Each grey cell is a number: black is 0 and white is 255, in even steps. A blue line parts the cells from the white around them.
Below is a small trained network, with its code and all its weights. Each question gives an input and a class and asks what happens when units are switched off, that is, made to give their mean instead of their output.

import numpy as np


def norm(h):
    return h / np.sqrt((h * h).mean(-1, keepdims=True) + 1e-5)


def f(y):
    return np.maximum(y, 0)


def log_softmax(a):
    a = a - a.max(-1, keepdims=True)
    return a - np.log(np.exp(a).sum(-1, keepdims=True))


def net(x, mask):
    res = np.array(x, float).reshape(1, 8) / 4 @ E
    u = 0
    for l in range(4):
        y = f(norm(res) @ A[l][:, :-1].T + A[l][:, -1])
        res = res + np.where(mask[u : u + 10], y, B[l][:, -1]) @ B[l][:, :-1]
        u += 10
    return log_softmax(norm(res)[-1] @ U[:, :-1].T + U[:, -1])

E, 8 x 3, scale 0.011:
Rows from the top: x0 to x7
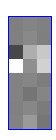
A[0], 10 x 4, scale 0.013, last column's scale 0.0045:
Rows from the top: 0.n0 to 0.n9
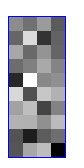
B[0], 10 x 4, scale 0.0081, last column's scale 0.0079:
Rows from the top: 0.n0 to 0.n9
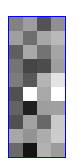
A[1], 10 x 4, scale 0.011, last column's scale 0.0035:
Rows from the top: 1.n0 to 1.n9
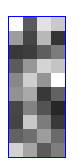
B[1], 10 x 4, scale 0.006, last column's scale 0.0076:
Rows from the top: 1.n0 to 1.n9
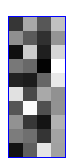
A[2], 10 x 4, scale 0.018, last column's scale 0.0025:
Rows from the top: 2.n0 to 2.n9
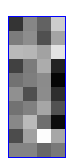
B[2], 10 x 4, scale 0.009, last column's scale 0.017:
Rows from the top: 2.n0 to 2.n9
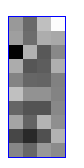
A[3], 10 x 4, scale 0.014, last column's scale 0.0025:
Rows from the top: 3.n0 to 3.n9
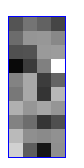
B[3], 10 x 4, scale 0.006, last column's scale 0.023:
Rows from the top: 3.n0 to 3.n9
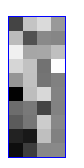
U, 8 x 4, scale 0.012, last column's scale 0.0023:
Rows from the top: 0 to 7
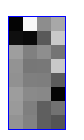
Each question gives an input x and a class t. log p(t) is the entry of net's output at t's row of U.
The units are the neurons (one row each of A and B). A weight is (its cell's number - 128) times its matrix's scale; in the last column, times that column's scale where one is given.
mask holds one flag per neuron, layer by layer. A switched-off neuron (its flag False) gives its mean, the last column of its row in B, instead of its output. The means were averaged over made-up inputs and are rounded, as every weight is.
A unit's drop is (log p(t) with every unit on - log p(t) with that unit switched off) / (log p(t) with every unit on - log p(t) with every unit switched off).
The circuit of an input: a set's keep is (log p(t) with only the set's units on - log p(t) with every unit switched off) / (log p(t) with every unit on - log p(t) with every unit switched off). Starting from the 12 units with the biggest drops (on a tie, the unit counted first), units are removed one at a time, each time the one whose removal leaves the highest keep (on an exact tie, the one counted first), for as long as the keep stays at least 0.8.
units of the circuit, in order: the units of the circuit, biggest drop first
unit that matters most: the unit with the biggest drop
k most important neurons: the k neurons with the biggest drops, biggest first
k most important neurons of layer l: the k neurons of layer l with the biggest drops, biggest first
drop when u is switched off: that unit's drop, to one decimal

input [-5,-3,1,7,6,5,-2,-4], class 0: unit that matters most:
0.n5
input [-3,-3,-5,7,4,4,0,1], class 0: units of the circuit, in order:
0.n5; 2.n2
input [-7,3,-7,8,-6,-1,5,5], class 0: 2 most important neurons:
2.n2; 0.n5
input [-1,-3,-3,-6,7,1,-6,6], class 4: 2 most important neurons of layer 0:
0.n5; 0.n8
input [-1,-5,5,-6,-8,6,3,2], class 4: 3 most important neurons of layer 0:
0.n4; 0.n5; 0.n7
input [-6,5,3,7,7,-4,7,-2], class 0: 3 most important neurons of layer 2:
2.n2; 2.n0; 2.n1
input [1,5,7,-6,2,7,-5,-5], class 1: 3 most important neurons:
0.n4; 0.n9; 2.n3
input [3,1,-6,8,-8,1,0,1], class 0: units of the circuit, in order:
2.n2; 0.n5
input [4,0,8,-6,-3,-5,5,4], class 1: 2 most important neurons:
0.n4; 0.n9
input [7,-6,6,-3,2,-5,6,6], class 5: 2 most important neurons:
1.n3; 0.n5
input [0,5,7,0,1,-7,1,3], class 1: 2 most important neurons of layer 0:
0.n4; 0.n9
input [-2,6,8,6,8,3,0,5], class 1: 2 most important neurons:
2.n8; 1.n2
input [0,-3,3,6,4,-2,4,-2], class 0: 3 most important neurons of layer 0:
0.n5; 0.n6; 0.n9
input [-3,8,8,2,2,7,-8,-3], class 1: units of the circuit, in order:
2.n8
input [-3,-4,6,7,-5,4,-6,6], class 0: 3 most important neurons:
0.n5; 2.n2; 2.n8
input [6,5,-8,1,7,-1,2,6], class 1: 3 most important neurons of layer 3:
3.n3; 3.n9; 3.n2
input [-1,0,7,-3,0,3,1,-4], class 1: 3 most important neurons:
0.n4; 0.n9; 1.n7
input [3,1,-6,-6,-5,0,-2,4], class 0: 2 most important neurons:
1.n2; 1.n6
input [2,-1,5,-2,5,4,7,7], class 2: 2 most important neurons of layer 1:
1.n3; 1.n1
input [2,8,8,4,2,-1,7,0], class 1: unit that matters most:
2.n8
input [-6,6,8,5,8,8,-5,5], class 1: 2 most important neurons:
2.n8; 1.n2
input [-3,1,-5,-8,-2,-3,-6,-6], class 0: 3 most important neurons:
1.n2; 1.n6; 3.n5
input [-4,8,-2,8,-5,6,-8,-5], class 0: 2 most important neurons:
0.n5; 2.n2
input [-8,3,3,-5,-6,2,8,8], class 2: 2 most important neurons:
0.n4; 0.n1
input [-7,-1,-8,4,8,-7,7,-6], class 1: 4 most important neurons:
1.n3; 2.n8; 1.n2; 1.n9
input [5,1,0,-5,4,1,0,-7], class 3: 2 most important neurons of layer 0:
0.n8; 0.n7
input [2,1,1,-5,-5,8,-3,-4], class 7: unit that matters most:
0.n8
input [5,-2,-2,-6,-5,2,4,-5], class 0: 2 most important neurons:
1.n2; 1.n6
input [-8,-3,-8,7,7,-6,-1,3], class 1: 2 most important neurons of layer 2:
2.n8; 2.n6
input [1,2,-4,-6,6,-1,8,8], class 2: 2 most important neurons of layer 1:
1.n3; 1.n0
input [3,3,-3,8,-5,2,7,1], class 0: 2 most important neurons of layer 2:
2.n2; 2.n0
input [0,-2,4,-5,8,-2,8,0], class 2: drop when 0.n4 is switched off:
0.3
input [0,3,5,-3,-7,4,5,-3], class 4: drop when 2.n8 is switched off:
0.2
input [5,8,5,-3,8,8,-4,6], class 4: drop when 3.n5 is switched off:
0.0
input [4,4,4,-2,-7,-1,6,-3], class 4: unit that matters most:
2.n8
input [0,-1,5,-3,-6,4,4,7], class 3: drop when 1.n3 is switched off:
0.1
